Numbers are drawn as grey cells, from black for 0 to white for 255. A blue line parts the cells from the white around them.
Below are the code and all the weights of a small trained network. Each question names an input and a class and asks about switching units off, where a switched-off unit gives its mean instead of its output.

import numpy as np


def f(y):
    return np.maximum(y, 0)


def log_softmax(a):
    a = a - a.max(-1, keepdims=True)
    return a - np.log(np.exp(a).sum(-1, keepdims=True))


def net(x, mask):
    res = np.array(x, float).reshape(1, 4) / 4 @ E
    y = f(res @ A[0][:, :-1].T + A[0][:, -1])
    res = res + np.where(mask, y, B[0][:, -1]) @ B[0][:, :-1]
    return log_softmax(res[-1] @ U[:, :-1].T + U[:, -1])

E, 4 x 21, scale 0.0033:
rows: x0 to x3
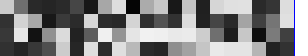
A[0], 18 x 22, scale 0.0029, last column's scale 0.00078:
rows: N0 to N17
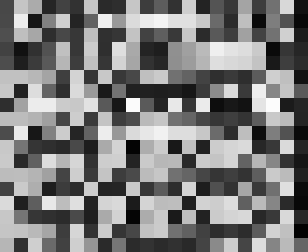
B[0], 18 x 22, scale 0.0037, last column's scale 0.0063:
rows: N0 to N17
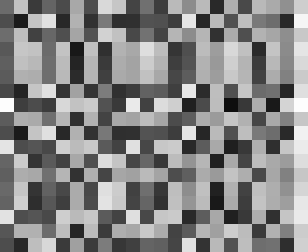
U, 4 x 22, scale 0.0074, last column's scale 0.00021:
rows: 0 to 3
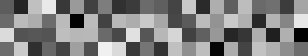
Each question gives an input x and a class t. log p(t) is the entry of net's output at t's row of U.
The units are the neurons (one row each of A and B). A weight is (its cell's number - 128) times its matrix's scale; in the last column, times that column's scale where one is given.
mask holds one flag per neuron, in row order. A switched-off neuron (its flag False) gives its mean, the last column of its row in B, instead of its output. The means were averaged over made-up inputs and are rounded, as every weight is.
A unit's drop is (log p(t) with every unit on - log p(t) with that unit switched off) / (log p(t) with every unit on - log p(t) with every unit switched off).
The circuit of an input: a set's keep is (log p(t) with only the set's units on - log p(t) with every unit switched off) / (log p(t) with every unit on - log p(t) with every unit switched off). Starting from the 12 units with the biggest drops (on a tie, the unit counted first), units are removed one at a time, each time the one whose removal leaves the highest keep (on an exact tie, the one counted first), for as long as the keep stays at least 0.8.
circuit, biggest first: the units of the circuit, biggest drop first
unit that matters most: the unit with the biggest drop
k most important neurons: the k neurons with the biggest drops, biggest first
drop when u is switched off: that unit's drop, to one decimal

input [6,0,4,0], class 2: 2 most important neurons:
N10, N15
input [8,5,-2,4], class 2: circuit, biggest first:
N10
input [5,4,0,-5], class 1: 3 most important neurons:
N7, N16, N5
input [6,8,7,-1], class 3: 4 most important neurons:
N13, N0, N2, N6
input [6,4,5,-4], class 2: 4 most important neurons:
N10, N15, N6, N17
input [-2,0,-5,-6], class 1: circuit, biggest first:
N16, N5
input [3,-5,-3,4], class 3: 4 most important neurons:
N14, N11, N7, N16
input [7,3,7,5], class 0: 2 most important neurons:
N1, N9
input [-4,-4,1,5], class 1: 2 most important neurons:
N3, N4
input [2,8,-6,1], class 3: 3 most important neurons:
N13, N0, N2
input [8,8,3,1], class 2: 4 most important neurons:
N10, N15, N14, N11
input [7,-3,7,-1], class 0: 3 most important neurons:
N1, N9, N7
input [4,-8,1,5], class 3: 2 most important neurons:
N14, N11
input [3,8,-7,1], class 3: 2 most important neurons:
N13, N0
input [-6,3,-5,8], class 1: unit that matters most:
N3
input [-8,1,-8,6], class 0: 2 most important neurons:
N6, N17
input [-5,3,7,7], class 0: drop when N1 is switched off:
1.0
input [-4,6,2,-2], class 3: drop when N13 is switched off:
0.2
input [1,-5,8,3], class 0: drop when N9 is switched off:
0.1
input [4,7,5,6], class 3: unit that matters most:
N13
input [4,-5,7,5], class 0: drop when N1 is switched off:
0.5
